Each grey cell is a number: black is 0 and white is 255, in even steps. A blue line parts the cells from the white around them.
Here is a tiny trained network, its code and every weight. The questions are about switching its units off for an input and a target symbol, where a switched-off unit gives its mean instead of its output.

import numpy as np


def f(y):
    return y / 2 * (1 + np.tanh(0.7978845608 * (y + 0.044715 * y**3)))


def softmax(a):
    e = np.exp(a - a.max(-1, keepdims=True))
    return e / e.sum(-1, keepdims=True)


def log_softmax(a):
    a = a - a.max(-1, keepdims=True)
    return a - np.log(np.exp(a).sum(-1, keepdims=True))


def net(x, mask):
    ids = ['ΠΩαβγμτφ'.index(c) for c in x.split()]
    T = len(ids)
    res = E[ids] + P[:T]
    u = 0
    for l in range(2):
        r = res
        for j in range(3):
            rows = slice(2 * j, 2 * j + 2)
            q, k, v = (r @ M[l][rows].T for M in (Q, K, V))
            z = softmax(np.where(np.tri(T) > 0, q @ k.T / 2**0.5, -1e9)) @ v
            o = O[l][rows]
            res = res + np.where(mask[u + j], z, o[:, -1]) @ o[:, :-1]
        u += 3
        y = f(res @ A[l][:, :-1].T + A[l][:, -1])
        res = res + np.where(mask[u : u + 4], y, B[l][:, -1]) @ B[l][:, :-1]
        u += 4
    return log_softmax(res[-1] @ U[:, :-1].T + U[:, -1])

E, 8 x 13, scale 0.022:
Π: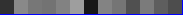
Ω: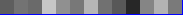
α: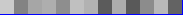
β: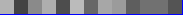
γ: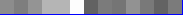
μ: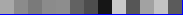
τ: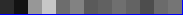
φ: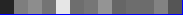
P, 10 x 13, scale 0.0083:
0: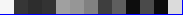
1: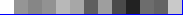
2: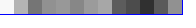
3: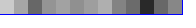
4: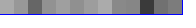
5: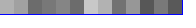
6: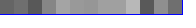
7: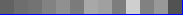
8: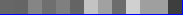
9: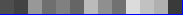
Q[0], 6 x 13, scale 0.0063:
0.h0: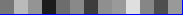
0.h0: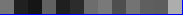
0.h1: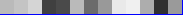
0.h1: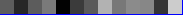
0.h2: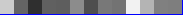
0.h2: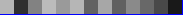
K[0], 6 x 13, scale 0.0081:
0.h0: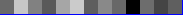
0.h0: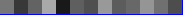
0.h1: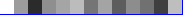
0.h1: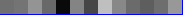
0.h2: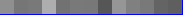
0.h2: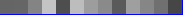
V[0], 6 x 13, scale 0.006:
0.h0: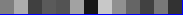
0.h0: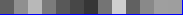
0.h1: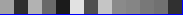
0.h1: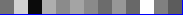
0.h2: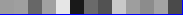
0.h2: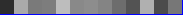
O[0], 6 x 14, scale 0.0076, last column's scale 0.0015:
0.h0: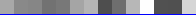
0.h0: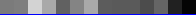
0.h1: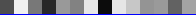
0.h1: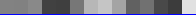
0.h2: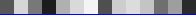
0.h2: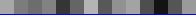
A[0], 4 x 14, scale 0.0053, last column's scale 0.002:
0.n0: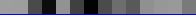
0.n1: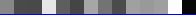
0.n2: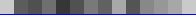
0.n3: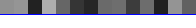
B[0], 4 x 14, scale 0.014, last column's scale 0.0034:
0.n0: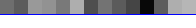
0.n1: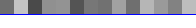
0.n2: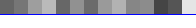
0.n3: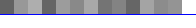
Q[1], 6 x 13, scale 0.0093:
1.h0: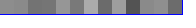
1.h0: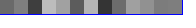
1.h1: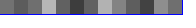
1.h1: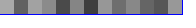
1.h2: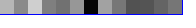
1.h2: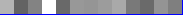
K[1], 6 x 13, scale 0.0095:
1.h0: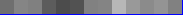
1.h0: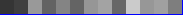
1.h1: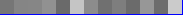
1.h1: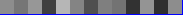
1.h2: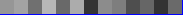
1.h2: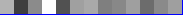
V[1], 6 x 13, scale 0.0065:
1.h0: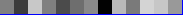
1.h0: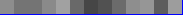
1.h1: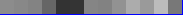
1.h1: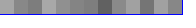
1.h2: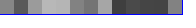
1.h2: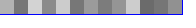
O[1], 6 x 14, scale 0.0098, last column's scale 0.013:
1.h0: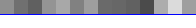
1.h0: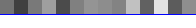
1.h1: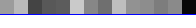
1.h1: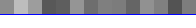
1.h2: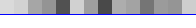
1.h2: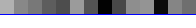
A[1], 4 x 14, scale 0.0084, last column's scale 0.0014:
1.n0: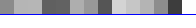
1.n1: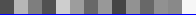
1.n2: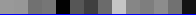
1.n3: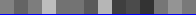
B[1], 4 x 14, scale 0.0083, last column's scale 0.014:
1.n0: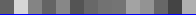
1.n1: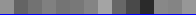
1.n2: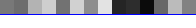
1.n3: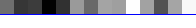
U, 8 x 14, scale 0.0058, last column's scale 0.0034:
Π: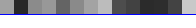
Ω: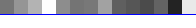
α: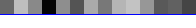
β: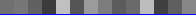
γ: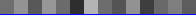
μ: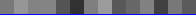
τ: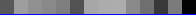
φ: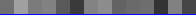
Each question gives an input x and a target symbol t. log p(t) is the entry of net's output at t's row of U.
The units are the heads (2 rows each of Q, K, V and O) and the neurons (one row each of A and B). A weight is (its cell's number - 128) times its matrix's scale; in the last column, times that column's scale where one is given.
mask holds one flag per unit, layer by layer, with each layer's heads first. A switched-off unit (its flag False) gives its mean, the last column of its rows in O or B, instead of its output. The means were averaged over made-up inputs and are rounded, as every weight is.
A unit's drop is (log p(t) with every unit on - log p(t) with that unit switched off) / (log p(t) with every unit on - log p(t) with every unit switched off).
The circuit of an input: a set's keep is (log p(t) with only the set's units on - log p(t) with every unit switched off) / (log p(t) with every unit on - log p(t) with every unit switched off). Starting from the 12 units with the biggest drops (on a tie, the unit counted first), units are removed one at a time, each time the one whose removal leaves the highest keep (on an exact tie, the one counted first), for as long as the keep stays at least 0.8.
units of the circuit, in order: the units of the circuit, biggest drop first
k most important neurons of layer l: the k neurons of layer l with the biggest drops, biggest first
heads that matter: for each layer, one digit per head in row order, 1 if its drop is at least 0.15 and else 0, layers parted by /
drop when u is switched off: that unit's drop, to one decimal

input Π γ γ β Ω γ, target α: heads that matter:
110 / 110
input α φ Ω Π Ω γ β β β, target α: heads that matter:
110 / 010
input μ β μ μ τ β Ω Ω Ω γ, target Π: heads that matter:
011 / 000
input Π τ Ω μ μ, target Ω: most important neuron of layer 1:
(1.n3)
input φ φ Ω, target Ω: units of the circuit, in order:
(1.n3; 1.h0; 0.n1; 0.n0)
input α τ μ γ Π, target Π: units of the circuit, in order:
(1.n1; 0.n0)
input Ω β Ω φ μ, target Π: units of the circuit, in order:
(0.h1; 0.n0)
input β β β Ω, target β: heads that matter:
110 / 001
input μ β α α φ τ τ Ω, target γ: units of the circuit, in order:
(0.h1; 1.h0)
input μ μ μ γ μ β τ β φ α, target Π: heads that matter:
111 / 100
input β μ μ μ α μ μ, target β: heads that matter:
001 / 001
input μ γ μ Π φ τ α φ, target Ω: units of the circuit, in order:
(1.n3; 1.h0)
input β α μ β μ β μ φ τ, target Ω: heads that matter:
011 / 110
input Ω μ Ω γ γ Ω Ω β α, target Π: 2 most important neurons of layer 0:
(0.n3; 0.n1)
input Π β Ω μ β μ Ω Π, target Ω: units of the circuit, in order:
(0.n0; 1.h2)
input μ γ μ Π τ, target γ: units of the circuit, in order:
(0.h1; 1.h0)
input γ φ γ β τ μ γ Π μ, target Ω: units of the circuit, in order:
(1.n3)
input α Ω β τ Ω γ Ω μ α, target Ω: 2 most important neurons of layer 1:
(1.n3; 1.n0)
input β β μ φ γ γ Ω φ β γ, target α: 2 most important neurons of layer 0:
(0.n0; 0.n2)
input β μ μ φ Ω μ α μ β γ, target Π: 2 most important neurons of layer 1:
(1.n0; 1.n1)
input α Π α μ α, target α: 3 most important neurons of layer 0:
(0.n0; 0.n2; 0.n3)
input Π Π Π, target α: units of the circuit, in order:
(0.h1)
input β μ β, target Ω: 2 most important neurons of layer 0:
(0.n0; 0.n3)
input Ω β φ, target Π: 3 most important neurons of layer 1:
(1.n1; 1.n3; 1.n0)
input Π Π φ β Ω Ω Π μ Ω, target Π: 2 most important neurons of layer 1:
(1.n0; 1.n3)
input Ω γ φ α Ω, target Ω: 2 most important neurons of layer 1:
(1.n3; 1.n2)
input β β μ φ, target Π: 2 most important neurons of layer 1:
(1.n1; 1.n0)
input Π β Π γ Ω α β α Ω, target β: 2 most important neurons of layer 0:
(0.n1; 0.n0)
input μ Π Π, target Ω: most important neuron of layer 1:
(1.n3)
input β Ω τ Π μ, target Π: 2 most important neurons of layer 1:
(1.n0; 1.n3)
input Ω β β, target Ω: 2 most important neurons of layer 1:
(1.n3; 1.n2)
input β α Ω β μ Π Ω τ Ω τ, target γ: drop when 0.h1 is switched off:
0.6
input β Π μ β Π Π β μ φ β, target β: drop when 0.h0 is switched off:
0.1
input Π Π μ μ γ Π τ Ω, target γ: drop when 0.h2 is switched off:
0.0
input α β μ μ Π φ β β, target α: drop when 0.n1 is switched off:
0.1
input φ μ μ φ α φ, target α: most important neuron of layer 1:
(1.n0)
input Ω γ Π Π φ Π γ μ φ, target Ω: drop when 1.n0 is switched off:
0.0
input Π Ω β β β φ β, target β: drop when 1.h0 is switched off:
0.1
